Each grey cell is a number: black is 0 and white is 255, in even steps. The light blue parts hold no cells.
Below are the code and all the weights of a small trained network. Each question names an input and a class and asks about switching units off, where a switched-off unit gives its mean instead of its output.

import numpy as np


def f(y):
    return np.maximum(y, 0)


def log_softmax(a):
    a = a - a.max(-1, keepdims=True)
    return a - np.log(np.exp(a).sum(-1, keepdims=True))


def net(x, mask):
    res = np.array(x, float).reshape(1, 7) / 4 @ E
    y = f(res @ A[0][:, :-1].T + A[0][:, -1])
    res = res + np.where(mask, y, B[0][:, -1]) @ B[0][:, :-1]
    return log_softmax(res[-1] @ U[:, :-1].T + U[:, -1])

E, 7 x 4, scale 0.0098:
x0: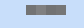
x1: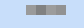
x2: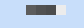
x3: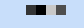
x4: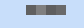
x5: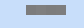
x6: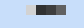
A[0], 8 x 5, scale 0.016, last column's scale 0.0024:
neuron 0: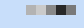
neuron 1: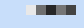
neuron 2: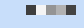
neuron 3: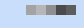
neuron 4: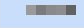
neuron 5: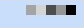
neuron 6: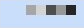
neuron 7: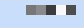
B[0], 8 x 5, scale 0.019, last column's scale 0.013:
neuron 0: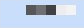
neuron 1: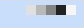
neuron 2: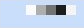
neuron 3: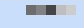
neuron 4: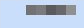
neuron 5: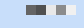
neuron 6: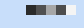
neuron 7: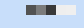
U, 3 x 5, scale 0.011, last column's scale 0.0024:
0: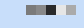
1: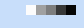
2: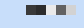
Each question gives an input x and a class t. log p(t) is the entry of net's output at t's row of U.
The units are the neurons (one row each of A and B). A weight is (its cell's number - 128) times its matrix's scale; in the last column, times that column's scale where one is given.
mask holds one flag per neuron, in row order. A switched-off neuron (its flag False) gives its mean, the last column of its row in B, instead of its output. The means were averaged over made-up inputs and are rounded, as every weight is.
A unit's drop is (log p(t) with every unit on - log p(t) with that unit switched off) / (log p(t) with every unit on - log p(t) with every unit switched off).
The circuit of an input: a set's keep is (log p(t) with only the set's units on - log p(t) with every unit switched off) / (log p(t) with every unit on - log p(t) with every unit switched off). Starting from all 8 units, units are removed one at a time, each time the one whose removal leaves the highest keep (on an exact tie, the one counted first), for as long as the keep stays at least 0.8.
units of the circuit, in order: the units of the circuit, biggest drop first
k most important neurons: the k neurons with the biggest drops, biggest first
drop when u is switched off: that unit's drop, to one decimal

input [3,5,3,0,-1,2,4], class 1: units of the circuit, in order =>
(neuron 0)
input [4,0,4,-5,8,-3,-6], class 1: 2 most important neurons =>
(neuron 2; neuron 0)
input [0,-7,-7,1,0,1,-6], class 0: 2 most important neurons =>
(neuron 0; neuron 1)
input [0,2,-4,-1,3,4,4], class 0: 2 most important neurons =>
(neuron 2; neuron 0)
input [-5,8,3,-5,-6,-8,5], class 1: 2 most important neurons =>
(neuron 1; neuron 0)
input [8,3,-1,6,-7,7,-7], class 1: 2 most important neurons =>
(neuron 6; neuron 5)
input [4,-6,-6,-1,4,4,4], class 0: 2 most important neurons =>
(neuron 0; neuron 2)
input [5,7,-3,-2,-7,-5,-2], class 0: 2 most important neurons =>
(neuron 1; neuron 0)
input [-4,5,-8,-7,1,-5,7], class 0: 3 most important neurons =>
(neuron 0; neuron 3; neuron 2)
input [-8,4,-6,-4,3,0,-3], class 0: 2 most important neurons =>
(neuron 0; neuron 3)
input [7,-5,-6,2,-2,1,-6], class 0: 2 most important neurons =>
(neuron 1; neuron 0)
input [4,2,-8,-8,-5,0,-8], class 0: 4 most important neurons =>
(neuron 0; neuron 3; neuron 1; neuron 2)
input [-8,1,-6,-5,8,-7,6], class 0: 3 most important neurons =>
(neuron 0; neuron 2; neuron 3)
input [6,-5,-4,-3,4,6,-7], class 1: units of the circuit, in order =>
(neuron 2)
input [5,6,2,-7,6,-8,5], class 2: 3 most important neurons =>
(neuron 6; neuron 5; neuron 2)
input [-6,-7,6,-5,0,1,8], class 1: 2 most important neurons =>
(neuron 1; neuron 0)
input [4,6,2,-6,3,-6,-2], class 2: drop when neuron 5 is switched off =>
0.6
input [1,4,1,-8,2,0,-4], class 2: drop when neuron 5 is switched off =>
1.0
